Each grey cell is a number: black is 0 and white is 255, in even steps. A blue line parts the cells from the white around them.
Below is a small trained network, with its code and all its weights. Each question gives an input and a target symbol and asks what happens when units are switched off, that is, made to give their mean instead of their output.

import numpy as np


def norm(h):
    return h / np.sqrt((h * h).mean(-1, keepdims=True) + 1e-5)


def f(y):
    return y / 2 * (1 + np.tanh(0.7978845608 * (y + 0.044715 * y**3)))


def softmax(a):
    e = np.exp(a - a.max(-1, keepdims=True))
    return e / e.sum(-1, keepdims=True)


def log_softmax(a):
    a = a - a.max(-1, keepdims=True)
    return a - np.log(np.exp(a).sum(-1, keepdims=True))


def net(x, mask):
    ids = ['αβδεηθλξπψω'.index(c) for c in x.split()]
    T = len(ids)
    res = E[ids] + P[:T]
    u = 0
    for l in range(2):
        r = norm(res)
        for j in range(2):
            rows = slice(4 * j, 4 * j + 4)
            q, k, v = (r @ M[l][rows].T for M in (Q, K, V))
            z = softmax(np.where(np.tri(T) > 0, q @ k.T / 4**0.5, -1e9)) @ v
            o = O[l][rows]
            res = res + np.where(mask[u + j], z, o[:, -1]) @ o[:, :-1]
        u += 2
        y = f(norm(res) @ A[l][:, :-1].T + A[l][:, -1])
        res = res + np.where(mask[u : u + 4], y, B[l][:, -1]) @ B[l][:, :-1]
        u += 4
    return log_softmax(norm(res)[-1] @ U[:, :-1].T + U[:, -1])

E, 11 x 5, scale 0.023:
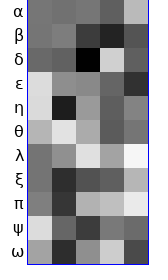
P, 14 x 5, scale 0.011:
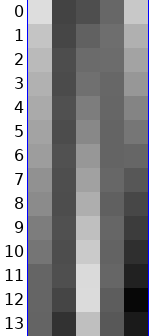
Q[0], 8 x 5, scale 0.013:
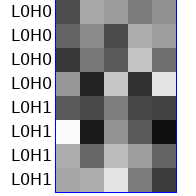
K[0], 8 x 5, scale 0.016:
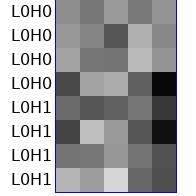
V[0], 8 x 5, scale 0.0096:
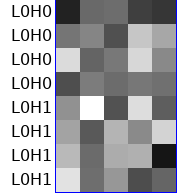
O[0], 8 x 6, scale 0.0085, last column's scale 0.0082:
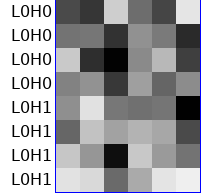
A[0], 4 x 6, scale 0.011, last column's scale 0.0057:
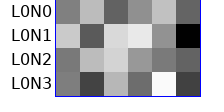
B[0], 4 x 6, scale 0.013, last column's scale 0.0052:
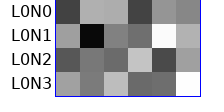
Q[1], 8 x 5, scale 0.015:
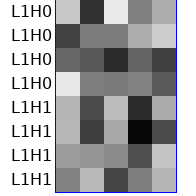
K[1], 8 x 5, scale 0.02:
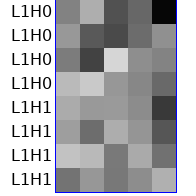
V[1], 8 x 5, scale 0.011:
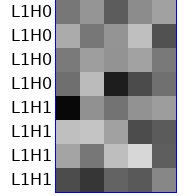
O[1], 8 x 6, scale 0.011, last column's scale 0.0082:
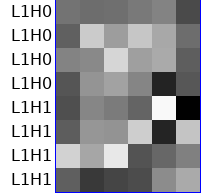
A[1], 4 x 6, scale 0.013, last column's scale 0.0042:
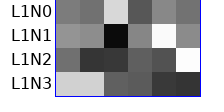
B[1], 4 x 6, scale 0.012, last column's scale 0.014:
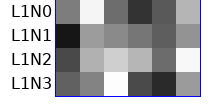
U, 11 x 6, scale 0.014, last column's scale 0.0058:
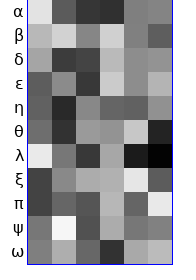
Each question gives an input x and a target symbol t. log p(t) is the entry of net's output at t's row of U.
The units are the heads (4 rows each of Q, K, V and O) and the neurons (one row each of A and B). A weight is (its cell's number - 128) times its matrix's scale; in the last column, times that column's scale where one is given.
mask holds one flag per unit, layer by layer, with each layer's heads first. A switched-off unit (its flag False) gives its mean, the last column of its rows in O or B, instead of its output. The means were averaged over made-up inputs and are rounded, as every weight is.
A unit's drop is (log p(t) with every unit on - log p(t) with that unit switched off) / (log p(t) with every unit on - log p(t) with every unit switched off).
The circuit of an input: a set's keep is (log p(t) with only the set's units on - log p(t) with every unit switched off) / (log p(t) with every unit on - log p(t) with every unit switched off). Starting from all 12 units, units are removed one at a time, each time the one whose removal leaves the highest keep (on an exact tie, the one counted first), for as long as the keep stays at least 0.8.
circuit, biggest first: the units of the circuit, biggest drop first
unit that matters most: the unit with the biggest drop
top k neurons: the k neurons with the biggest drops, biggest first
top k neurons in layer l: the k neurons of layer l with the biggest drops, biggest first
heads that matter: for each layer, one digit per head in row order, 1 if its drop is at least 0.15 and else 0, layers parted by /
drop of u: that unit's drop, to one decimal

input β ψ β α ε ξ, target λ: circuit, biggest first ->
L1H1
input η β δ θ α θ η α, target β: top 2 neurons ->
L0N2; L0N1
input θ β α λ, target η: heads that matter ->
10 / 10
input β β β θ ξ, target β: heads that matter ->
01 / 01
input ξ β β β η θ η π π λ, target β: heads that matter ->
10 / 01
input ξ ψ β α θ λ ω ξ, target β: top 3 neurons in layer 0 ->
L0N2; L0N1; L0N3
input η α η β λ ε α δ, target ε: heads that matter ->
10 / 10
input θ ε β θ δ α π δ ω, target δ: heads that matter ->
01 / 00
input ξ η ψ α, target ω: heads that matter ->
01 / 10
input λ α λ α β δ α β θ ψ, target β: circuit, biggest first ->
L0N2; L1H0
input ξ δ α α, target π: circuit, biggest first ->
L0H0; L1N1
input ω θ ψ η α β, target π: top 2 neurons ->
L1N2; L0N1
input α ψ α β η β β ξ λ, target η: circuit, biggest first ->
L1N2; L1H0
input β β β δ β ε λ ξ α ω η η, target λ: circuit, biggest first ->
L0H1
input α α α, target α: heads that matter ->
11 / 10
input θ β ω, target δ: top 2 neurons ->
L0N1; L1N3
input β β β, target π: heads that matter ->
00 / 01
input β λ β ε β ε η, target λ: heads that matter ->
01 / 01
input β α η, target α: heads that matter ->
01 / 01
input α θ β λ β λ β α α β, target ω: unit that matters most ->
L0H0
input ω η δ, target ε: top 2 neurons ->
L0N3; L1N3
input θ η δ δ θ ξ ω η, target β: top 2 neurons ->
L0N1; L0N2
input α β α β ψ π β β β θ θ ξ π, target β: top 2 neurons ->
L1N0; L0N2
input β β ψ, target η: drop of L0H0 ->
0.1
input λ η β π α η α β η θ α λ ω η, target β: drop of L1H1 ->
0.7
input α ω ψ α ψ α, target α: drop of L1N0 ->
0.0
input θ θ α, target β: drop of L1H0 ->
-0.1
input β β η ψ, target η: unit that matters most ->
L1N3
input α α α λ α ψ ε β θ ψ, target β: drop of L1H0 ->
0.4
